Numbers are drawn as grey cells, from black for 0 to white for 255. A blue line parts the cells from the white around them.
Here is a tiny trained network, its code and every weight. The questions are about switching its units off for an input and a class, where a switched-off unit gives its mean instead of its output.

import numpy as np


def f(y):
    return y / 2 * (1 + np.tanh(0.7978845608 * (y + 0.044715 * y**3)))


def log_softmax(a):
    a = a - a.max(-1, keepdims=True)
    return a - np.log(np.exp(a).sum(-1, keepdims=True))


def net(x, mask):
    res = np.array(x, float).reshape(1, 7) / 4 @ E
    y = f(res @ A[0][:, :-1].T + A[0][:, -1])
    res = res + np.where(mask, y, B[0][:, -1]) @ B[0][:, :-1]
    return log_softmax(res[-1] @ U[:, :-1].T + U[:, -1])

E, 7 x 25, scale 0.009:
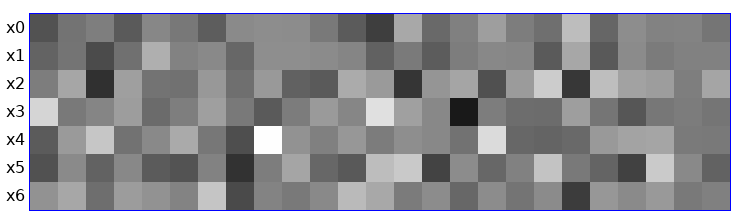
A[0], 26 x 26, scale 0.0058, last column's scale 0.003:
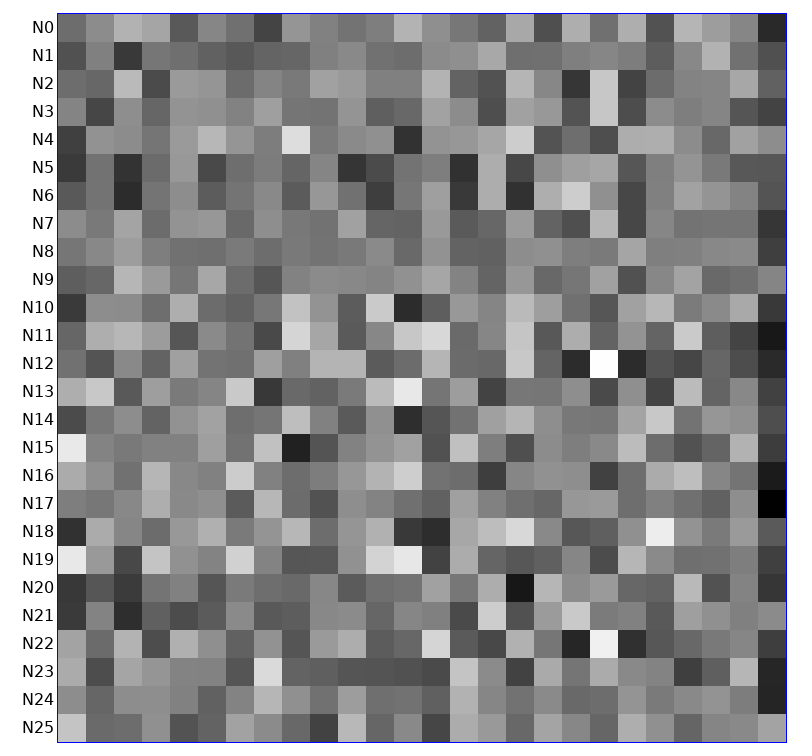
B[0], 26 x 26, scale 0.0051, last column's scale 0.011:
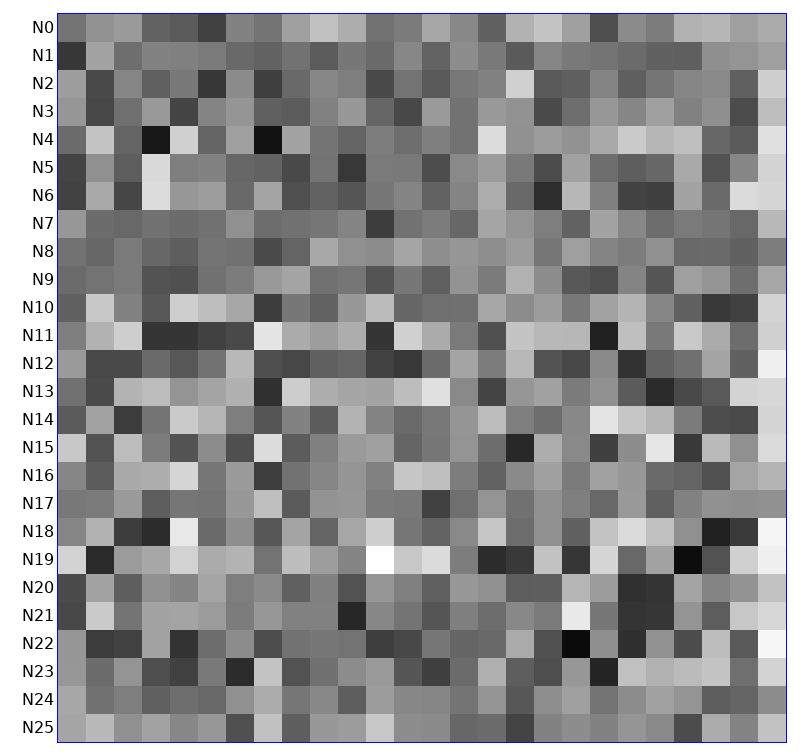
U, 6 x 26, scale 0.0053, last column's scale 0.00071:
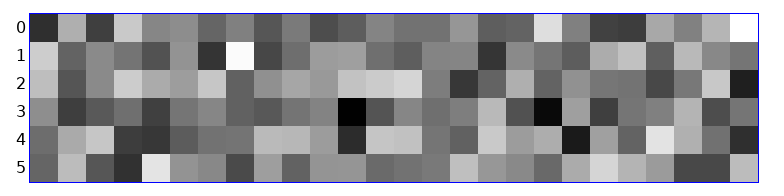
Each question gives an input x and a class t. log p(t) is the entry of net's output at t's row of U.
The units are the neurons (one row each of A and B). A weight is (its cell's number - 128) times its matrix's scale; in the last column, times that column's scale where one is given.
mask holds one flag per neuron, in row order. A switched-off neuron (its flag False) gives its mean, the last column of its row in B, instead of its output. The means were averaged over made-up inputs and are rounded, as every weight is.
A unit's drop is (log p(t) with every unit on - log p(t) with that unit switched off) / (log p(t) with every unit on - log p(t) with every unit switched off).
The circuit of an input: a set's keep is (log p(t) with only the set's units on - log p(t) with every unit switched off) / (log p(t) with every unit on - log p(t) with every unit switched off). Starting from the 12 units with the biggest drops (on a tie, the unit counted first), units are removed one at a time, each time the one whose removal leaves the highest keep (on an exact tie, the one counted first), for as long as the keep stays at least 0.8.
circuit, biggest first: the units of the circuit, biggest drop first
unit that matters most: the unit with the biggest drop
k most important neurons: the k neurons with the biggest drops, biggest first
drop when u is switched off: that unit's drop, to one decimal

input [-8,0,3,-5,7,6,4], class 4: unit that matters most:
N11
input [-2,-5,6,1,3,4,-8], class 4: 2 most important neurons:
[N11, N0]
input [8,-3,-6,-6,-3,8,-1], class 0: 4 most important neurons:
[N6, N21, N5, N20]
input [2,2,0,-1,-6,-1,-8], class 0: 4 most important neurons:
[N6, N5, N20, N21]
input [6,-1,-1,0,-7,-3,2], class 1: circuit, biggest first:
[N23, N15]
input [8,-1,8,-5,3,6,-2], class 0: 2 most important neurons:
[N21, N6]
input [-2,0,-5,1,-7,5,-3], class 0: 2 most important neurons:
[N6, N21]
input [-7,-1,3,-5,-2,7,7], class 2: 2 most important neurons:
[N19, N13]
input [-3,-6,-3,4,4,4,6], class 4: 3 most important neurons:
[N11, N0, N9]
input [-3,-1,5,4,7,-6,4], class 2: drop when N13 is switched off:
0.1
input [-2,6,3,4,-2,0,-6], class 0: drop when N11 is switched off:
0.1
